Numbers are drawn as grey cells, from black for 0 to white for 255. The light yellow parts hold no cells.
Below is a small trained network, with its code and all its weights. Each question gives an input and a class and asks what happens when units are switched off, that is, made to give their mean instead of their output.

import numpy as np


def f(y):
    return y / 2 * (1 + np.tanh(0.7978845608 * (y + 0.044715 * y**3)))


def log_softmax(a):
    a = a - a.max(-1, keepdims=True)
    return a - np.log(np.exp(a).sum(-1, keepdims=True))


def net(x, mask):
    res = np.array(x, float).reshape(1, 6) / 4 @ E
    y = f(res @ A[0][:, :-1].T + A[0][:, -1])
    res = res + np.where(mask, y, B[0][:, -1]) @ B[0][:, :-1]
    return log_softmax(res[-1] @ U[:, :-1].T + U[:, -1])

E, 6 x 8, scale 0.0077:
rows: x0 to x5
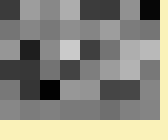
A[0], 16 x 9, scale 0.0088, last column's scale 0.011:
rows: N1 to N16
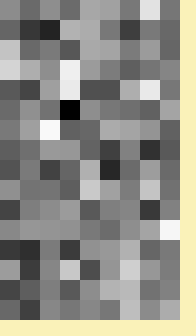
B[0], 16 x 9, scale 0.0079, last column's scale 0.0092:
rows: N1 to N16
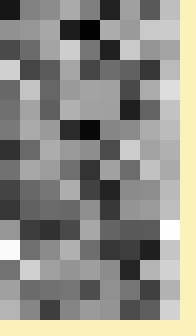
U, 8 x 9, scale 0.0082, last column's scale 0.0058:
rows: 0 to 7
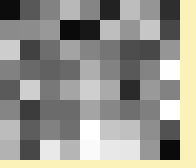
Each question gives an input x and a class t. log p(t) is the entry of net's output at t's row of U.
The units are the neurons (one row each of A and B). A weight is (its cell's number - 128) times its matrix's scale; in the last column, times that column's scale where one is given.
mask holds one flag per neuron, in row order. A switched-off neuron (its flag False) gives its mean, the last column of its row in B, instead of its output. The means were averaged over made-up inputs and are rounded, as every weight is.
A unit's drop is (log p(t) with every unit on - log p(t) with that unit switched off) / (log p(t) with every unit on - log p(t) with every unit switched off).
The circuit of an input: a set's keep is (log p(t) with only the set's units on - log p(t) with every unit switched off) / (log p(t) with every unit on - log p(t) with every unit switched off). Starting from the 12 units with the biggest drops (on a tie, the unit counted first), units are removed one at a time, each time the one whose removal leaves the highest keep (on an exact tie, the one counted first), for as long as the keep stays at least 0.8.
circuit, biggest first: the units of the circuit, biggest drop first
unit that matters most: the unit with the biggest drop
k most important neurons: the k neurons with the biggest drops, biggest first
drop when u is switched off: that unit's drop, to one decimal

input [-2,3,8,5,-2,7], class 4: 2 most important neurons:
N14, N5
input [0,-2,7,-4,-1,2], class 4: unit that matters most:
N5
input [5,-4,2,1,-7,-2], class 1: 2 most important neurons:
N7, N1
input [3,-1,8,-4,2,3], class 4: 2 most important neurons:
N5, N14
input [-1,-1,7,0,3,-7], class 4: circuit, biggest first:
N5, N14
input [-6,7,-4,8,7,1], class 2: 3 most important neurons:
N13, N6, N7
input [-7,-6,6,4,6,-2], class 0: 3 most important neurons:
N1, N10, N3
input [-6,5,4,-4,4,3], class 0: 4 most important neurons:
N1, N3, N10, N13
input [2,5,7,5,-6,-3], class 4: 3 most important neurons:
N14, N5, N2
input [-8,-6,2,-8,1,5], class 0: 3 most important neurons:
N1, N3, N10
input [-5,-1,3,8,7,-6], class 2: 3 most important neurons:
N13, N16, N7
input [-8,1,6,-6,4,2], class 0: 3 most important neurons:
N1, N3, N10
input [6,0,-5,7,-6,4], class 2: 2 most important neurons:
N13, N6
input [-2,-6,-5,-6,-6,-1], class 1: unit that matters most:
N7
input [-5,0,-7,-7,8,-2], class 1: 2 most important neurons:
N2, N9
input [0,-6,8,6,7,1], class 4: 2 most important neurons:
N5, N14
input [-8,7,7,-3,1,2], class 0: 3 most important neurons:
N1, N3, N10
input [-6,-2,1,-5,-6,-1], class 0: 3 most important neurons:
N1, N3, N2
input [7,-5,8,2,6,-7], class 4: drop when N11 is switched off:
-0.1
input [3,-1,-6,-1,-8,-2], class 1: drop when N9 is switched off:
0.0
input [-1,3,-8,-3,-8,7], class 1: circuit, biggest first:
N7
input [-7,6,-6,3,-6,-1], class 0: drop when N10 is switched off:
0.3
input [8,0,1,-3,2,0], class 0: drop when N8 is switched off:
0.2
